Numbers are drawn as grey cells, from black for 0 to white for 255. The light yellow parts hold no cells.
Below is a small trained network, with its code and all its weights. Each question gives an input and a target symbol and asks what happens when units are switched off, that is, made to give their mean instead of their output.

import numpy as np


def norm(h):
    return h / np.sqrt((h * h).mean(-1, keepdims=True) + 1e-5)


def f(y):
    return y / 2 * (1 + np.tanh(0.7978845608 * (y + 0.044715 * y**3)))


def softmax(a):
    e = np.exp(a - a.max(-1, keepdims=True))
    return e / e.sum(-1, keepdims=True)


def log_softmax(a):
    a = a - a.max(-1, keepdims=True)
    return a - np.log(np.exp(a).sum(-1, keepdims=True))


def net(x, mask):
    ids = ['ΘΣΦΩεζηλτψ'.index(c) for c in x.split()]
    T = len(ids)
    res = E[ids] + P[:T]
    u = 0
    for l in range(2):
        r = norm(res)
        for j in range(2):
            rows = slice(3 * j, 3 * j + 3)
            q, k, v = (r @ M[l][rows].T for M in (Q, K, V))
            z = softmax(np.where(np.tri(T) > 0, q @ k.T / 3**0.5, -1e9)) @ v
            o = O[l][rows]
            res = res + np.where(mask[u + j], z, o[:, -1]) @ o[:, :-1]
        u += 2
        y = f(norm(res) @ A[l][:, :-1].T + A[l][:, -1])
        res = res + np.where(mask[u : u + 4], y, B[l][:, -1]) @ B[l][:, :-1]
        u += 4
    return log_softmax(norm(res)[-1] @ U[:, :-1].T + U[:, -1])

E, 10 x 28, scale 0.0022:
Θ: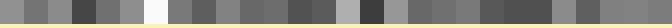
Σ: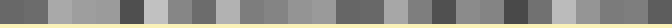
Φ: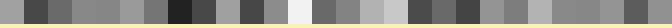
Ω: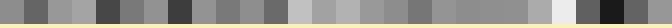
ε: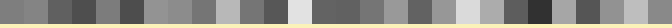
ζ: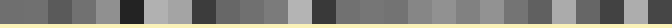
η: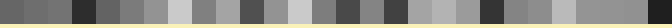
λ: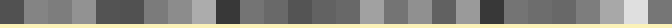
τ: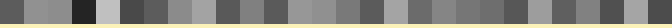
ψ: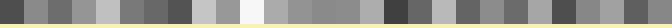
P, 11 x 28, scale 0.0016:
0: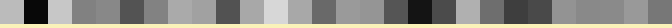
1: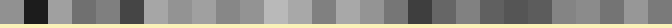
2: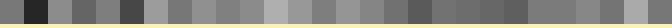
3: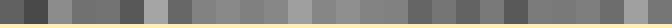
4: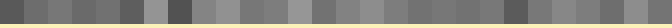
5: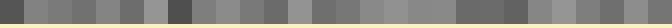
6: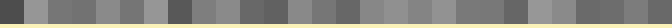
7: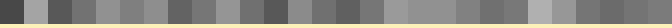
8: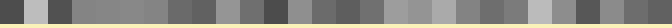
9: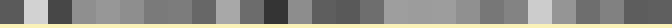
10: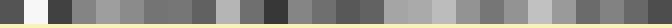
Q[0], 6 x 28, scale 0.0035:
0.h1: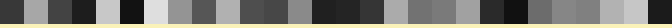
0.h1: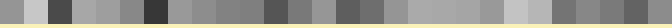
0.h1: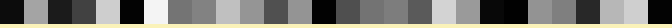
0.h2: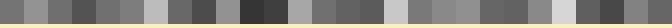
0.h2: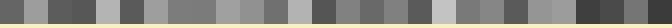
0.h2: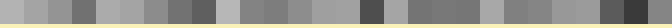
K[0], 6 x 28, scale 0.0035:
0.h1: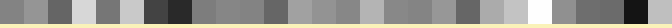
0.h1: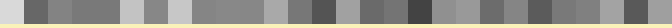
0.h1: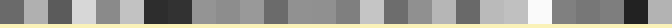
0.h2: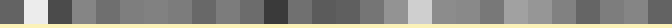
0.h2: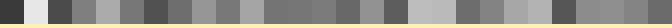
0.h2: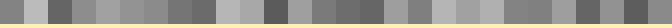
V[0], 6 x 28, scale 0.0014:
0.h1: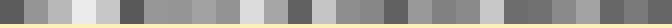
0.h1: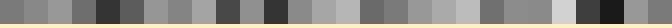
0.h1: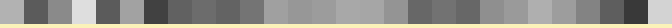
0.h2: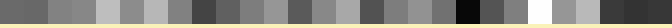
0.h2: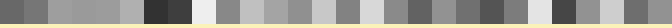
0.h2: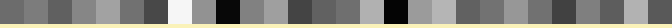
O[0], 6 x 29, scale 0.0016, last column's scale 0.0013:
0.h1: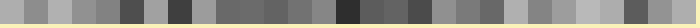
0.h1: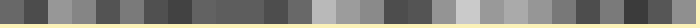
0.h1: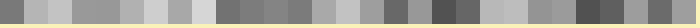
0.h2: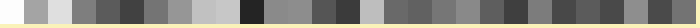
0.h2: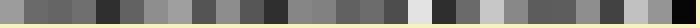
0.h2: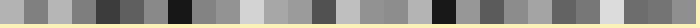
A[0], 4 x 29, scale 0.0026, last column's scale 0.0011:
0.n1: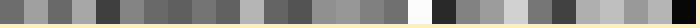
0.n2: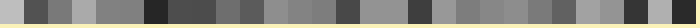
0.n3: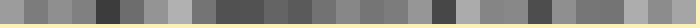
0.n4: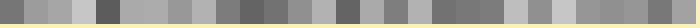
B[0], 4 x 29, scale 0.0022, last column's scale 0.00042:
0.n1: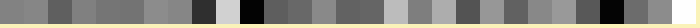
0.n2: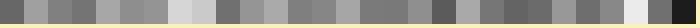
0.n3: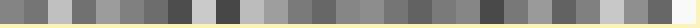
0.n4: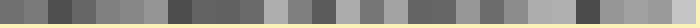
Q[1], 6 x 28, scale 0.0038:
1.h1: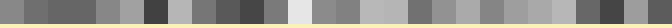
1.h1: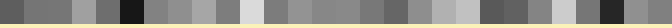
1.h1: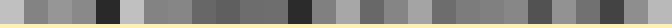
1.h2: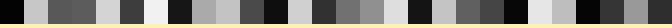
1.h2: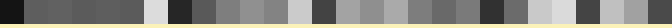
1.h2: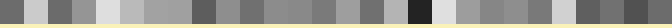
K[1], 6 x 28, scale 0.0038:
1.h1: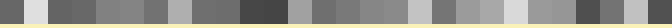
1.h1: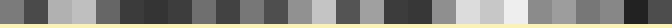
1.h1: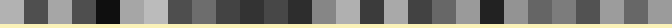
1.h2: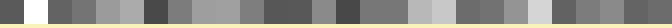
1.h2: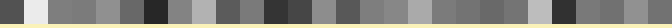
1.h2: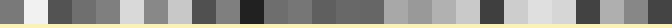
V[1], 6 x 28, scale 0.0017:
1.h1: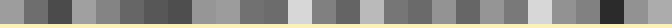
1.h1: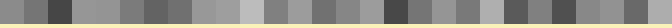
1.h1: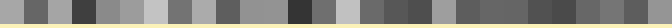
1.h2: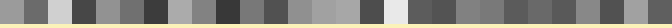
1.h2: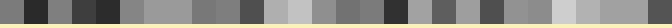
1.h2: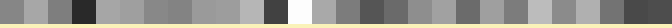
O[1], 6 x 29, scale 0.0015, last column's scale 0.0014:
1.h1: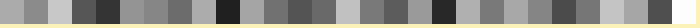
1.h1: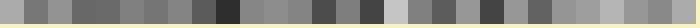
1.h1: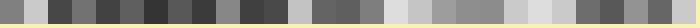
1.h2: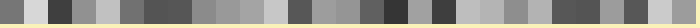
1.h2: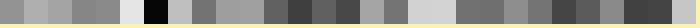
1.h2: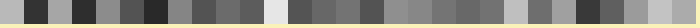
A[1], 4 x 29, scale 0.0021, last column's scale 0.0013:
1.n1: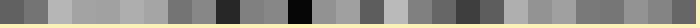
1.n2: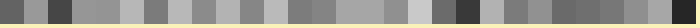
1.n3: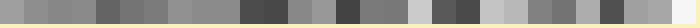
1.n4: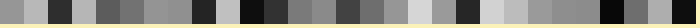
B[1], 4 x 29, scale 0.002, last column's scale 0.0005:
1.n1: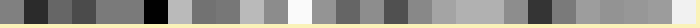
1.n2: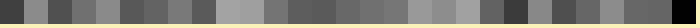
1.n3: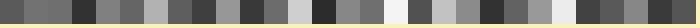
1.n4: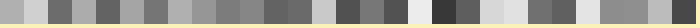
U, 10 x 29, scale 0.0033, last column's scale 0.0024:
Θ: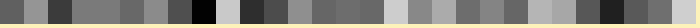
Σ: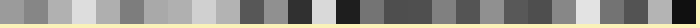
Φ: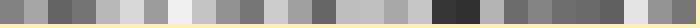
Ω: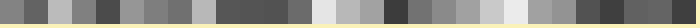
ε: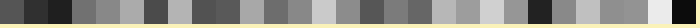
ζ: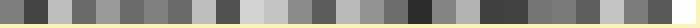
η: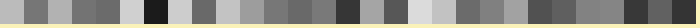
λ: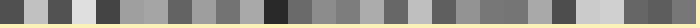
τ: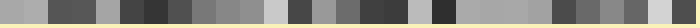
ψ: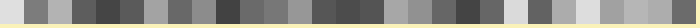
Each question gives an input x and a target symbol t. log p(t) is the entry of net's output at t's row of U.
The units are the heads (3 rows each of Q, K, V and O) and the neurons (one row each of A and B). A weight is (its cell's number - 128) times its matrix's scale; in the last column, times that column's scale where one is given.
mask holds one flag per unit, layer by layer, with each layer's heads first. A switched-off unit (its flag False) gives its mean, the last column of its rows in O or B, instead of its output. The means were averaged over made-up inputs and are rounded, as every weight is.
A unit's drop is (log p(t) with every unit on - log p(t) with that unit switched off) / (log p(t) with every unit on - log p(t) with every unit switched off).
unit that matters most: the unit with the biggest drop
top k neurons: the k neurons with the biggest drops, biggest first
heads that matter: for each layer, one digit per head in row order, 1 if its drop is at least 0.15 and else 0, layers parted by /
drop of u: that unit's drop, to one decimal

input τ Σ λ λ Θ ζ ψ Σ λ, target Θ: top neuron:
[0.n1]
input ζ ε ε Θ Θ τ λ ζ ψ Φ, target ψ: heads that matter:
01 / 01
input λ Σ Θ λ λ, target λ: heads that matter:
10 / 01
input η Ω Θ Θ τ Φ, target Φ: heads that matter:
01 / 00
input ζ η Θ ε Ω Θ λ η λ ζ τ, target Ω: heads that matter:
10 / 00
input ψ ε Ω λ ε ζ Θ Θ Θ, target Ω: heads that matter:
10 / 00
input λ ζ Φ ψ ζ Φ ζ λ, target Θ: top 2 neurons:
[0.n1; 1.n2]
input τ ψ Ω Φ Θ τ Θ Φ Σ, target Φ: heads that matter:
11 / 00
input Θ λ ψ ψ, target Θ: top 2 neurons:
[1.n3; 0.n1]
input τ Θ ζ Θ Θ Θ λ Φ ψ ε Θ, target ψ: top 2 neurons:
[1.n4; 0.n1]
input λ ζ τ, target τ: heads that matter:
00 / 01
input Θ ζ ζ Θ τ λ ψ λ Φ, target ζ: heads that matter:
00 / 10
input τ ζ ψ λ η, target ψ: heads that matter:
11 / 10
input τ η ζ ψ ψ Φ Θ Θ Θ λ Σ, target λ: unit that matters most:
1.h2
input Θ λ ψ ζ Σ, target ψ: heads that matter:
10 / 10
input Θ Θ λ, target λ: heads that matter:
00 / 01
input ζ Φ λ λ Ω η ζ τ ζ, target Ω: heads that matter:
10 / 00
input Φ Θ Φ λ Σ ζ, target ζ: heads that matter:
01 / 10
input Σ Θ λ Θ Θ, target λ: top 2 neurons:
[1.n4; 1.n3]
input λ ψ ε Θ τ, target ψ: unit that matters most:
0.h1
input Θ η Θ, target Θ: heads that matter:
10 / 10
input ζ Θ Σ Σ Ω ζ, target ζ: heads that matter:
01 / 00
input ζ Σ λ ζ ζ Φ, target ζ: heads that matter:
01 / 10
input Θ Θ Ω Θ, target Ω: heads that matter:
10 / 10
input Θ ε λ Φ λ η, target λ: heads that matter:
01 / 01
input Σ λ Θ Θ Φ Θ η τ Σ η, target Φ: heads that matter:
10 / 00
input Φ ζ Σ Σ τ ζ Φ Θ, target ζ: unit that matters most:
0.h2
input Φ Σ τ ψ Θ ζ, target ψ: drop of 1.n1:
0.0
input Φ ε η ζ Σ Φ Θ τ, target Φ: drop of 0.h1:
1.2
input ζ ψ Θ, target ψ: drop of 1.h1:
0.3
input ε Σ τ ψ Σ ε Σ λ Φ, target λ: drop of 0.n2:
-0.1
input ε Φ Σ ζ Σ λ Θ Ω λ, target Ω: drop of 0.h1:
1.1
